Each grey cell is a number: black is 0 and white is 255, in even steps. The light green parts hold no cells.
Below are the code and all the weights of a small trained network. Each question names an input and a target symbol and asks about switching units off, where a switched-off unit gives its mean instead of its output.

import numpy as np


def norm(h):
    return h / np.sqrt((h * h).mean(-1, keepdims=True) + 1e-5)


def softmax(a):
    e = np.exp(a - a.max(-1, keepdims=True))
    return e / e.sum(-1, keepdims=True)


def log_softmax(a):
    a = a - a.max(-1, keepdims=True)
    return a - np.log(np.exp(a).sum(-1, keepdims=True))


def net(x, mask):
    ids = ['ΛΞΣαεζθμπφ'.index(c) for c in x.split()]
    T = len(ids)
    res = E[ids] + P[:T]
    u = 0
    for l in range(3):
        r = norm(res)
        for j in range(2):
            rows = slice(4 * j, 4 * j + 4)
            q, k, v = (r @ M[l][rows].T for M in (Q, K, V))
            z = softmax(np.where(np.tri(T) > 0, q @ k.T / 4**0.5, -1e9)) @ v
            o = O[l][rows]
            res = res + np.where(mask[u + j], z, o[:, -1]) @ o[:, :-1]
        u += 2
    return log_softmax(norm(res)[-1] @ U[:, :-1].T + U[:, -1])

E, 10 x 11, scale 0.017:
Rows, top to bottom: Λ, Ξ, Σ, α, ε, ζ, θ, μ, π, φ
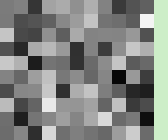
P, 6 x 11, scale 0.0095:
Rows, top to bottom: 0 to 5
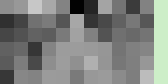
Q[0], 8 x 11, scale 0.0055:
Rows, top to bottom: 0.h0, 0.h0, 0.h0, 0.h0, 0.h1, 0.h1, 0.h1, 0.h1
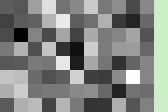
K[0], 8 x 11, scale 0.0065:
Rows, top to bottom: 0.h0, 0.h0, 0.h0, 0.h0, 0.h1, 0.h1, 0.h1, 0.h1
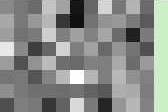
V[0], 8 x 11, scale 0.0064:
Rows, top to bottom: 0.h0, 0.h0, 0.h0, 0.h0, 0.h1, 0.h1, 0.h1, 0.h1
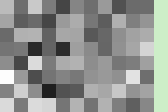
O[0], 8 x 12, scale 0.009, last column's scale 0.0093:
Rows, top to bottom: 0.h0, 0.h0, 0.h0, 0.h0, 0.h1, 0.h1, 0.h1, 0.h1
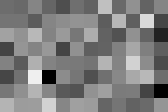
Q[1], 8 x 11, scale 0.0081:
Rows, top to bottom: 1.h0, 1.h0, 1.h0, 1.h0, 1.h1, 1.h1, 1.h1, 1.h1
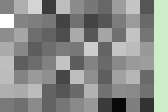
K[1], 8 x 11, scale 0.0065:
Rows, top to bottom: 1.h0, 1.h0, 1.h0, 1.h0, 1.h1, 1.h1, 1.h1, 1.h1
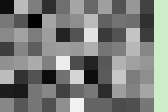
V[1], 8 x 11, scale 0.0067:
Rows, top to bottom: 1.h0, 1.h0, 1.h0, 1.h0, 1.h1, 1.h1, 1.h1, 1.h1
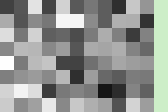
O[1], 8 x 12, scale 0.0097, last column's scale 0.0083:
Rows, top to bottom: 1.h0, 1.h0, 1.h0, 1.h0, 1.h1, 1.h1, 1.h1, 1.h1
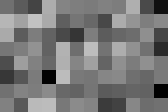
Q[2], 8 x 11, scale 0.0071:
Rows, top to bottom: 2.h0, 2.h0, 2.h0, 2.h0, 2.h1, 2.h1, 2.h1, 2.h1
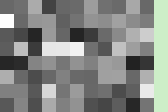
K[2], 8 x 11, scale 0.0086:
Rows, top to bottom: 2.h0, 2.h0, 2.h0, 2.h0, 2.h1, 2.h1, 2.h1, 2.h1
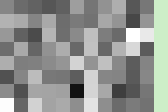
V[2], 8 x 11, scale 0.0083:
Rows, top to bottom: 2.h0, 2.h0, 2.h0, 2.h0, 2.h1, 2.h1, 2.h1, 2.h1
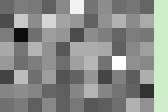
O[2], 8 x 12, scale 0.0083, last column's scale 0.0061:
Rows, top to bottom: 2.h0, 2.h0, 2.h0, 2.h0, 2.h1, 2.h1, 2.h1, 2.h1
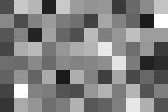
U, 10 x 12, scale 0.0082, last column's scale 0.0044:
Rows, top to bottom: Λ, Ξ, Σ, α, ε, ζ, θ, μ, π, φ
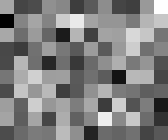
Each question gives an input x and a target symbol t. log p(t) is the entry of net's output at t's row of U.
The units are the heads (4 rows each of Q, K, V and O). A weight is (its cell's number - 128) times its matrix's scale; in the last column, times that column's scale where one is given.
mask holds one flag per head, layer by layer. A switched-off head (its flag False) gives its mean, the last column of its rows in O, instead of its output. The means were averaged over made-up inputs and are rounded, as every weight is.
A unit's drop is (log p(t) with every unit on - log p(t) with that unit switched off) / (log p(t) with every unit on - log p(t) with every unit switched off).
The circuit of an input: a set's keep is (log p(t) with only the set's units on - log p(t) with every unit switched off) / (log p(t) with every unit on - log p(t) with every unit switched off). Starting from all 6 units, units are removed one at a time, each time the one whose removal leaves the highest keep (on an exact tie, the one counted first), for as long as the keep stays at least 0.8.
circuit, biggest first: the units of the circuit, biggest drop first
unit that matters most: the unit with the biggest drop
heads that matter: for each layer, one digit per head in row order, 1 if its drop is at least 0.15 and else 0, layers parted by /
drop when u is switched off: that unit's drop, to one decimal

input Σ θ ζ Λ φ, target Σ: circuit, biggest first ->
1.h1, 0.h0
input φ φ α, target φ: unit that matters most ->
1.h0
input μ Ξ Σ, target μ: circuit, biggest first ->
2.h1, 1.h0, 0.h1
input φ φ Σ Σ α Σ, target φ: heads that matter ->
10 / 10 / 10
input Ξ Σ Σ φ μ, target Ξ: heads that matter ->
10 / 11 / 10
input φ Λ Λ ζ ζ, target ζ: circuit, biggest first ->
2.h1, 0.h0
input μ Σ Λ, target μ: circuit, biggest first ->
1.h0, 0.h1, 2.h1
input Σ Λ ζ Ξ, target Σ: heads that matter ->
01 / 11 / 00
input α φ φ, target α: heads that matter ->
01 / 10 / 10
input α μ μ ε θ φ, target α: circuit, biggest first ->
1.h0, 2.h0, 0.h0
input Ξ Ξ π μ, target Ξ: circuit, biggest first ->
2.h0, 1.h1, 0.h1
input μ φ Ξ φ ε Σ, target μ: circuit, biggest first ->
2.h1, 1.h0
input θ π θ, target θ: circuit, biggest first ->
2.h1, 0.h1
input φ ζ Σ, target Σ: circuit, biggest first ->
1.h1, 2.h1
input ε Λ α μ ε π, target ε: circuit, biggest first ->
0.h1, 1.h0, 2.h0
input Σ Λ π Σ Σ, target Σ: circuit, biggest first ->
1.h0
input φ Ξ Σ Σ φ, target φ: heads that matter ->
00 / 00 / 10
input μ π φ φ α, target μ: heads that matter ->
01 / 11 / 01
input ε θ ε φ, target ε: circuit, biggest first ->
0.h1, 1.h1
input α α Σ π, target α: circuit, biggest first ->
2.h0, 1.h0
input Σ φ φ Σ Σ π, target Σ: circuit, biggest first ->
0.h1, 1.h1, 1.h0, 2.h1
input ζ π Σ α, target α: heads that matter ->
00 / 11 / 10
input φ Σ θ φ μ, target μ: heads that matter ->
00 / 10 / 01
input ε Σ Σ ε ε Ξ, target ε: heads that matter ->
01 / 01 / 00
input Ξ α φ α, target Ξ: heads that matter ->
11 / 11 / 00
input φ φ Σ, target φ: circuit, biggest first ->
2.h0, 1.h0
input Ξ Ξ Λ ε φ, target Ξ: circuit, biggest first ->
1.h0, 0.h0
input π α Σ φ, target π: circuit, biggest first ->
2.h1, 1.h1
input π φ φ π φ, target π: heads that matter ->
00 / 00 / 01
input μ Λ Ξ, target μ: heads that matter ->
01 / 10 / 01
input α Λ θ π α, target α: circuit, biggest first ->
2.h0, 1.h0
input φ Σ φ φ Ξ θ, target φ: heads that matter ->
10 / 10 / 10
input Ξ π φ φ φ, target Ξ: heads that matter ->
11 / 11 / 00
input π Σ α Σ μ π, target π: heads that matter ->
10 / 00 / 01
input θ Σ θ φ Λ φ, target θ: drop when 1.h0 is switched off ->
0.1
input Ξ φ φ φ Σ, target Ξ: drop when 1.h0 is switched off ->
0.8
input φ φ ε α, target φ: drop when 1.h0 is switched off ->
0.5
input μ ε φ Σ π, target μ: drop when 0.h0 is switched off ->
0.0
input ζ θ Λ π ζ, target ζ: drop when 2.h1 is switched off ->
0.1
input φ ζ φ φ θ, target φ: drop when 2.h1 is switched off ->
-0.1
